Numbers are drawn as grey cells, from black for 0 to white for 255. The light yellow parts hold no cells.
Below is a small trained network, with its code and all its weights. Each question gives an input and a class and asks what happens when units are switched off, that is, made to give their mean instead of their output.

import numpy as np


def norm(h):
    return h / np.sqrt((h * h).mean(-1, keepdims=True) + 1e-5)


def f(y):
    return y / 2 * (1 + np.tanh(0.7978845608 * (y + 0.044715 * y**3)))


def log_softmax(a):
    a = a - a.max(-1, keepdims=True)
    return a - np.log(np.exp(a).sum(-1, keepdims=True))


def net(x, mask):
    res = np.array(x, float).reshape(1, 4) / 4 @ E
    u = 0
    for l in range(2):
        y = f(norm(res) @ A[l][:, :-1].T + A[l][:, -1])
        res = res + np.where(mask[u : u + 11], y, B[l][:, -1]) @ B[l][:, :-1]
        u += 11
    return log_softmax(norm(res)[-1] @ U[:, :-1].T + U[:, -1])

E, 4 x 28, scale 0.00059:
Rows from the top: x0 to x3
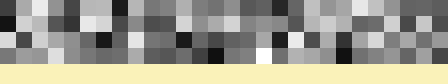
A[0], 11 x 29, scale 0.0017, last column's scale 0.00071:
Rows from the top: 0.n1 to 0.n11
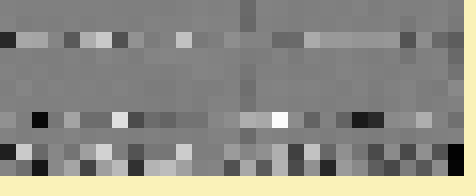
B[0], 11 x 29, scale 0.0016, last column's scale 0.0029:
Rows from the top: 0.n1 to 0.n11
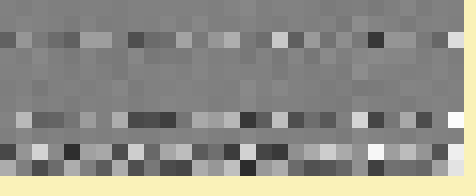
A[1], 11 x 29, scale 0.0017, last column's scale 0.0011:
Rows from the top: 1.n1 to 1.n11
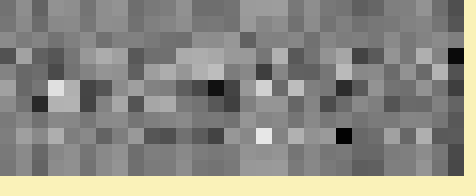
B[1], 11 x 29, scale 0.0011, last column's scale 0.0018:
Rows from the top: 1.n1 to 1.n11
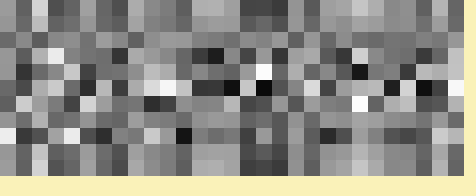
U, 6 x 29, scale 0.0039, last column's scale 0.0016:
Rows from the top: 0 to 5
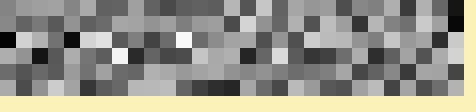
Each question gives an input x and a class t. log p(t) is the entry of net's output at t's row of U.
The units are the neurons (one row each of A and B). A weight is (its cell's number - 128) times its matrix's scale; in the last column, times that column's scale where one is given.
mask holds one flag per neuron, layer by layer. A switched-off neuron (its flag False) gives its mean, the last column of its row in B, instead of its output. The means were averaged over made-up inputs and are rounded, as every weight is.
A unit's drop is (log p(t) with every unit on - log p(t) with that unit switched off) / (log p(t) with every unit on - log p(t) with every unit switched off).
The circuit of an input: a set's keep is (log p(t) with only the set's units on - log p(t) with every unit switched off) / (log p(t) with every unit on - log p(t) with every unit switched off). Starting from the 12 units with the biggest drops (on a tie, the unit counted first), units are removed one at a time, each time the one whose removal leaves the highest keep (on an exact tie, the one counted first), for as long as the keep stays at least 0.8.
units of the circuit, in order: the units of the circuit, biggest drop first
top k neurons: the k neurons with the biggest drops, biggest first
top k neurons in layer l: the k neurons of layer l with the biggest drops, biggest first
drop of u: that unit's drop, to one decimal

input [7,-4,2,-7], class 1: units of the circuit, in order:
(0.n8; 1.n5; 1.n6; 1.n4)
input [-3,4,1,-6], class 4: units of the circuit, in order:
(1.n5; 1.n7)
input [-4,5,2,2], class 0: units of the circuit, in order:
(1.n9)
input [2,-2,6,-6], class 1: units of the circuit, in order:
(1.n4; 1.n9; 1.n5)
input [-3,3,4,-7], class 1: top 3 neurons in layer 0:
(0.n11; 0.n8; 0.n3)
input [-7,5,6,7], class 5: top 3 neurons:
(1.n6; 0.n11; 0.n3)
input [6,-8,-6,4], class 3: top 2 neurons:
(0.n11; 0.n10)
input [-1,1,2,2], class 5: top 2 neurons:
(1.n6; 0.n8)
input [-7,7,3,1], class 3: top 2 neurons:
(0.n8; 0.n10)
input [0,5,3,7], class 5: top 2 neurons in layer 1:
(1.n9; 1.n6)
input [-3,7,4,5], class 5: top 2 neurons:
(1.n9; 0.n8)
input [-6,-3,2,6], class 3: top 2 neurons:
(0.n8; 0.n10)
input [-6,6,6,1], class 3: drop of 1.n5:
0.1
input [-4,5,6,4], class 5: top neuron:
(1.n6)
